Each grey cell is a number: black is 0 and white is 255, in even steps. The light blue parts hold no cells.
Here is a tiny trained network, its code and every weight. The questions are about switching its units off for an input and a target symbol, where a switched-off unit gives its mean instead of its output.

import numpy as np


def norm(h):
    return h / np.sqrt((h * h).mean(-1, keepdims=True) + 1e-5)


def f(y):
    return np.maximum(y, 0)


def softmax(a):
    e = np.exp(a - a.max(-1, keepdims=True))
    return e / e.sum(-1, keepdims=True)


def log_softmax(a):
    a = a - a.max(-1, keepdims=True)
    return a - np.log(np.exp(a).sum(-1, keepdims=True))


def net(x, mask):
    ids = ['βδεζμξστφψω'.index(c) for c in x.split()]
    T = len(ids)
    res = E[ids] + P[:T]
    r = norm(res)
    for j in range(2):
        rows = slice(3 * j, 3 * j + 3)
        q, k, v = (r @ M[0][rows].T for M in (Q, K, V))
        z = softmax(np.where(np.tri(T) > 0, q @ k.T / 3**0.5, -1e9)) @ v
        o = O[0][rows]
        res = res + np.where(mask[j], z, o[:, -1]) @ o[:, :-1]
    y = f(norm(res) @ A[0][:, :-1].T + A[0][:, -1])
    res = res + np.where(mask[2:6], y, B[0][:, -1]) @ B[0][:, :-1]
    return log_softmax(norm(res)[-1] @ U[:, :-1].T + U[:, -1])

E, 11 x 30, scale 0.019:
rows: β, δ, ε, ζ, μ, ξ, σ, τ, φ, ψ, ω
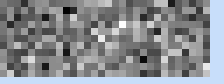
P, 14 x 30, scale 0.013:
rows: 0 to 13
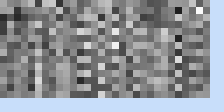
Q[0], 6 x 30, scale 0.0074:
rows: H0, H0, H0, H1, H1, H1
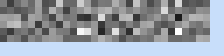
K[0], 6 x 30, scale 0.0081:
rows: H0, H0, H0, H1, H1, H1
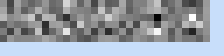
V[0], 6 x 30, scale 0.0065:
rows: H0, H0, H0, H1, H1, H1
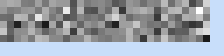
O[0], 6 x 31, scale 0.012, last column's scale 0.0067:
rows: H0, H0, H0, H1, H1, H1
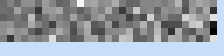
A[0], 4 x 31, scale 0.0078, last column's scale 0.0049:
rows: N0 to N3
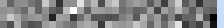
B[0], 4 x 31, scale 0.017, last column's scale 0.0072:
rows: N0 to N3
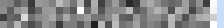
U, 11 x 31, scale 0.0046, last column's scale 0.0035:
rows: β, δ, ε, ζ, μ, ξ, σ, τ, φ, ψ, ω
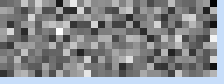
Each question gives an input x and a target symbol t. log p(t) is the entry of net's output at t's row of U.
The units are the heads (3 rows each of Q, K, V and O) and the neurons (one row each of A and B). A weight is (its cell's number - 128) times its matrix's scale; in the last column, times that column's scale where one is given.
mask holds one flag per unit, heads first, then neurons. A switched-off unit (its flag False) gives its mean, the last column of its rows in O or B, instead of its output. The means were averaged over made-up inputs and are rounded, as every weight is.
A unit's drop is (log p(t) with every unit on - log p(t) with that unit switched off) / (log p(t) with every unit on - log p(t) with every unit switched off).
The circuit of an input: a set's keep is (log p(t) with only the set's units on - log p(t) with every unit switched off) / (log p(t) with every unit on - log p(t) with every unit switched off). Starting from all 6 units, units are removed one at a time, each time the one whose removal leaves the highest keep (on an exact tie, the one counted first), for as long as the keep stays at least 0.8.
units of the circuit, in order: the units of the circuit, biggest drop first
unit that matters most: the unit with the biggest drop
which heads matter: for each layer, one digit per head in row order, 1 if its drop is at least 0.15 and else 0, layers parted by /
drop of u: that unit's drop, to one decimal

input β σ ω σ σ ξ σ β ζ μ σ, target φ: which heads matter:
11
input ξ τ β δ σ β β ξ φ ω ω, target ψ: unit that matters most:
H0
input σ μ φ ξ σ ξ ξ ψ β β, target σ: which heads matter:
11
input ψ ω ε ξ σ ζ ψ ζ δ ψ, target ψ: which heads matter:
10
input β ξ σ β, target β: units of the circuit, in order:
[H0, H1, N2]
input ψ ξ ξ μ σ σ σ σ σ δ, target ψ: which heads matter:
10
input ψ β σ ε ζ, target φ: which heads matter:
11
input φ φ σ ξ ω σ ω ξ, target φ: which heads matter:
01
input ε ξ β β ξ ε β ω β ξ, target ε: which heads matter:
01
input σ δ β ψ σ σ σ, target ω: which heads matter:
01
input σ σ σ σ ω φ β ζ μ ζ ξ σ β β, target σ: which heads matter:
11
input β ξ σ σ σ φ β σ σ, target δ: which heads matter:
10
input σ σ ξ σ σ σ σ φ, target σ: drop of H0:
0.2
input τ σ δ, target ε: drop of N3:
0.0
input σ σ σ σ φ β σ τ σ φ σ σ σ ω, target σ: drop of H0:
0.3
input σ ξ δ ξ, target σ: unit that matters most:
H1
